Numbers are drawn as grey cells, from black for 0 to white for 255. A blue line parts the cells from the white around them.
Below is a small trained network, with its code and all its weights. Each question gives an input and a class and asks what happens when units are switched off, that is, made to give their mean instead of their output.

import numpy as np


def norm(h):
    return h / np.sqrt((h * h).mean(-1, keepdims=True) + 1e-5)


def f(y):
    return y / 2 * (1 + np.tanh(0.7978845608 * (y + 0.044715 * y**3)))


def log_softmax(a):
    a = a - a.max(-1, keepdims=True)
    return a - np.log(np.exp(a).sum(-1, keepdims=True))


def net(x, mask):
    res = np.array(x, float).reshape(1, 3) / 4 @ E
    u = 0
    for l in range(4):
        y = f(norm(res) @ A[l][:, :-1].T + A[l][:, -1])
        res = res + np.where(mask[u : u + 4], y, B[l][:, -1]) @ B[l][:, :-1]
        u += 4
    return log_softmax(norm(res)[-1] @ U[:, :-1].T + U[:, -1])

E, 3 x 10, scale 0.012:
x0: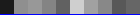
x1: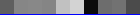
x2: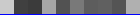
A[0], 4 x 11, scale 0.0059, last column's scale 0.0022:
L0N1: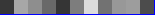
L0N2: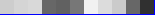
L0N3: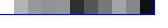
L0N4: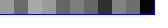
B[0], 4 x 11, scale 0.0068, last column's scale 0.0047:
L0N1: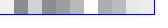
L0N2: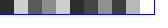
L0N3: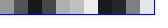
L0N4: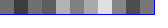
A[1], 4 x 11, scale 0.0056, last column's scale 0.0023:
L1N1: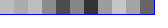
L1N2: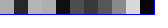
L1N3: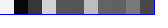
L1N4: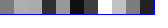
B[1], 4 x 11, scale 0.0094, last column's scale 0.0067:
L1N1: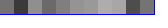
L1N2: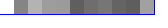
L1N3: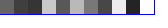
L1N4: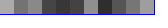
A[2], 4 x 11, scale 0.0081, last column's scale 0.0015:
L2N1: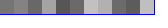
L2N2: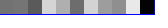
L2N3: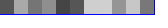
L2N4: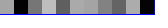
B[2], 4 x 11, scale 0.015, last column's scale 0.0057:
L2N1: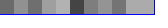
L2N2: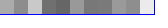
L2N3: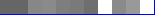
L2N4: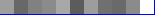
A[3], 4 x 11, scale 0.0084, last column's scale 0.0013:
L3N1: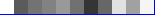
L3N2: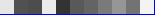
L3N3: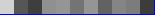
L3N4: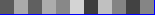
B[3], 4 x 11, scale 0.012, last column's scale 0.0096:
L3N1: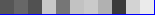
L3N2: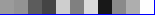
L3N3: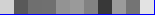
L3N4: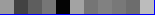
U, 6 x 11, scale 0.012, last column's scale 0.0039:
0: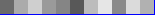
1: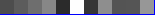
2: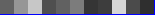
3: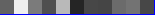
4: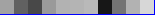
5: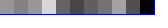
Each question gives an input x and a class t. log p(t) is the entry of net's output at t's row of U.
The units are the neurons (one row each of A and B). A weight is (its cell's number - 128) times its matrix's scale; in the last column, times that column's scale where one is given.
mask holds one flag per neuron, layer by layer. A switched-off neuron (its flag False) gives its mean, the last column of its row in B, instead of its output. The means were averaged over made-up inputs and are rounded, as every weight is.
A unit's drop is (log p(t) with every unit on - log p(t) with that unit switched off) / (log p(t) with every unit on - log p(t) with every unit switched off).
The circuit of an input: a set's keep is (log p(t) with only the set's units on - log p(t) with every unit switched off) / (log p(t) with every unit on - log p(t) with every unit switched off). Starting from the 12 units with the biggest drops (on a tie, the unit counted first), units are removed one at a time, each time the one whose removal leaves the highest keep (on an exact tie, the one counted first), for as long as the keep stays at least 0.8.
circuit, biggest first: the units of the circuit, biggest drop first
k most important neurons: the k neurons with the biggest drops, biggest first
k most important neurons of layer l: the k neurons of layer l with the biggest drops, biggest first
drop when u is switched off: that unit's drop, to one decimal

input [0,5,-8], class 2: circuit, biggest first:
(L3N1)
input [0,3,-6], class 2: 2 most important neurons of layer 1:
(L1N4 L1N3)
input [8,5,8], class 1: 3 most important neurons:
(L0N1 L1N3 L3N2)
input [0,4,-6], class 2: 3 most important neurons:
(L3N1 L2N3 L0N3)
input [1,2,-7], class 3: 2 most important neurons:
(L1N4 L1N3)
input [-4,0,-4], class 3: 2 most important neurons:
(L0N2 L3N1)
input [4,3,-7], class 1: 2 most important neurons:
(L3N4 L3N2)
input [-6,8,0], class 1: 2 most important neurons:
(L3N2 L2N4)
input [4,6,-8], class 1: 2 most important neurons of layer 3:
(L3N4 L3N2)
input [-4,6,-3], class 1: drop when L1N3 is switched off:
0.0
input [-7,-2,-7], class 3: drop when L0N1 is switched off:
0.1
